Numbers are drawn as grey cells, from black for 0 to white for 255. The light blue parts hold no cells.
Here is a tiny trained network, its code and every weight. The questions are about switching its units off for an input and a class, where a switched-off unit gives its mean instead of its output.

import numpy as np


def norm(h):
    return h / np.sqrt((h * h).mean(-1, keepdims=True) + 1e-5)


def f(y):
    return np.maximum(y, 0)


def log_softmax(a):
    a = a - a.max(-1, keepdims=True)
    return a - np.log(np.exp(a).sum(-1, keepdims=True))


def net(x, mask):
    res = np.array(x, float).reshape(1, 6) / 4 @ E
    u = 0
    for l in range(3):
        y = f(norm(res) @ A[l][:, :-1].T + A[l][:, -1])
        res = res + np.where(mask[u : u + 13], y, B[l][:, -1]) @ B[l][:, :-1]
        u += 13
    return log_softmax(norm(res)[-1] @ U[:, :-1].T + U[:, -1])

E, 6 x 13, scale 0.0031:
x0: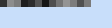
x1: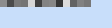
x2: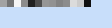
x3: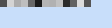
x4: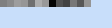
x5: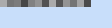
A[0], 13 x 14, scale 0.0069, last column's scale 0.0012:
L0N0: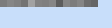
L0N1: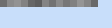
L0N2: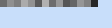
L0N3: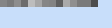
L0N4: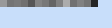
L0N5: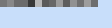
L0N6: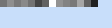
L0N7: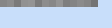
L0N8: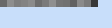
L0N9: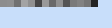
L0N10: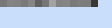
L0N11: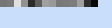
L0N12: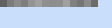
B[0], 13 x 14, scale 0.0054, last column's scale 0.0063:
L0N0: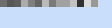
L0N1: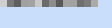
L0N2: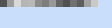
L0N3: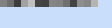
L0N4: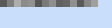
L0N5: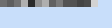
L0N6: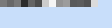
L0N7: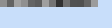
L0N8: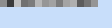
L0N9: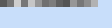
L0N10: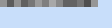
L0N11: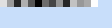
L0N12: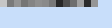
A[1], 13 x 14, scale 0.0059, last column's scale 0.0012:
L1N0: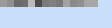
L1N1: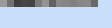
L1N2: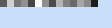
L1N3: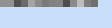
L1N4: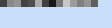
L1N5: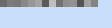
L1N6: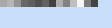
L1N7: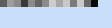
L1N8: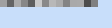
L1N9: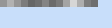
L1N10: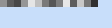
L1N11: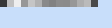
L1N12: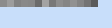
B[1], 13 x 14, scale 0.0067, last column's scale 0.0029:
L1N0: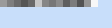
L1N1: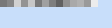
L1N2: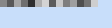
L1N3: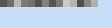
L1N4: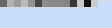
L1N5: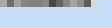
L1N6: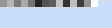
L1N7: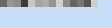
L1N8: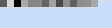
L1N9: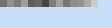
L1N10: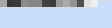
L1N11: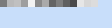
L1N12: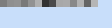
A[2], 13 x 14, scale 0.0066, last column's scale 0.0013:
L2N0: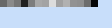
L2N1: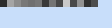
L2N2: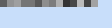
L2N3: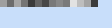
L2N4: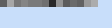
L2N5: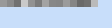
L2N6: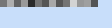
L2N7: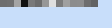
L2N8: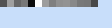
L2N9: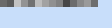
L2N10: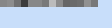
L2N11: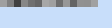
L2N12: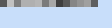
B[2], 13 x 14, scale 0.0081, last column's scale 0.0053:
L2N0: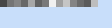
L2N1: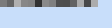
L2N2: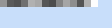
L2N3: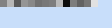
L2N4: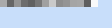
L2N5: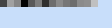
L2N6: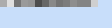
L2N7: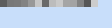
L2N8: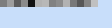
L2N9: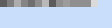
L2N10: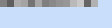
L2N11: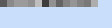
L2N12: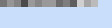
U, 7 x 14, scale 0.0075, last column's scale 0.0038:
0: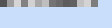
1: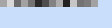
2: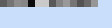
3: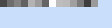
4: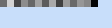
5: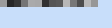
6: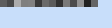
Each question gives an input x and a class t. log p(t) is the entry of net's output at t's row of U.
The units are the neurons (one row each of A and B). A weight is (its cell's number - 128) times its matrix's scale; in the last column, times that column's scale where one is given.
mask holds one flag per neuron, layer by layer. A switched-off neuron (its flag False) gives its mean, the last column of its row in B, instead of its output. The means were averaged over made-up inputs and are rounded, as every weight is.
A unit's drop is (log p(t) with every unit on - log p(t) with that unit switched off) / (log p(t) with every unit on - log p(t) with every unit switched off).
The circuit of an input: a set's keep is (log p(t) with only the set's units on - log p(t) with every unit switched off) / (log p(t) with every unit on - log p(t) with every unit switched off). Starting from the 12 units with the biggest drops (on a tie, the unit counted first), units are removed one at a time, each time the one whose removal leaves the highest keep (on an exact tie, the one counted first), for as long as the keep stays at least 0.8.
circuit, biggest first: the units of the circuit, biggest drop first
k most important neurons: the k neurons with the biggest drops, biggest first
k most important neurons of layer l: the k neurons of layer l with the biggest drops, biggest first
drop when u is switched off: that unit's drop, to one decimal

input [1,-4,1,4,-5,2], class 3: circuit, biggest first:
L0N6
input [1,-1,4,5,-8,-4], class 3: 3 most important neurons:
L0N6; L1N7; L2N7
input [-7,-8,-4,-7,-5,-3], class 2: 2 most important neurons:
L0N11; L0N5
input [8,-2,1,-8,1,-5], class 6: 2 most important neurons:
L1N4; L2N1
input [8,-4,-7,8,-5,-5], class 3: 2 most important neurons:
L0N6; L0N11
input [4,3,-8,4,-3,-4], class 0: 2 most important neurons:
L0N11; L0N6
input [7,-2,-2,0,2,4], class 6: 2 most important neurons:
L1N4; L2N1
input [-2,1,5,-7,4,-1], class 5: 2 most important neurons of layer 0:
L0N3; L0N11
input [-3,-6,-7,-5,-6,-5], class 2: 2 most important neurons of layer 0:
L0N11; L0N5
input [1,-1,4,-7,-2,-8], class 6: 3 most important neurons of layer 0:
L0N11; L0N6; L0N2
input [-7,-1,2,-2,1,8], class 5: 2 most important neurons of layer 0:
L0N11; L0N3
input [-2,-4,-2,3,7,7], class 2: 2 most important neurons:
L0N5; L1N2
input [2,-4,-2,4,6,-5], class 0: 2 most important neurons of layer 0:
L0N2; L0N9
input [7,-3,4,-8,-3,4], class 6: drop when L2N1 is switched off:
0.1
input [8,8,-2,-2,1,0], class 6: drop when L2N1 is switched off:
0.1
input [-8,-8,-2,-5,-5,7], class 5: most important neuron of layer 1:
L1N10
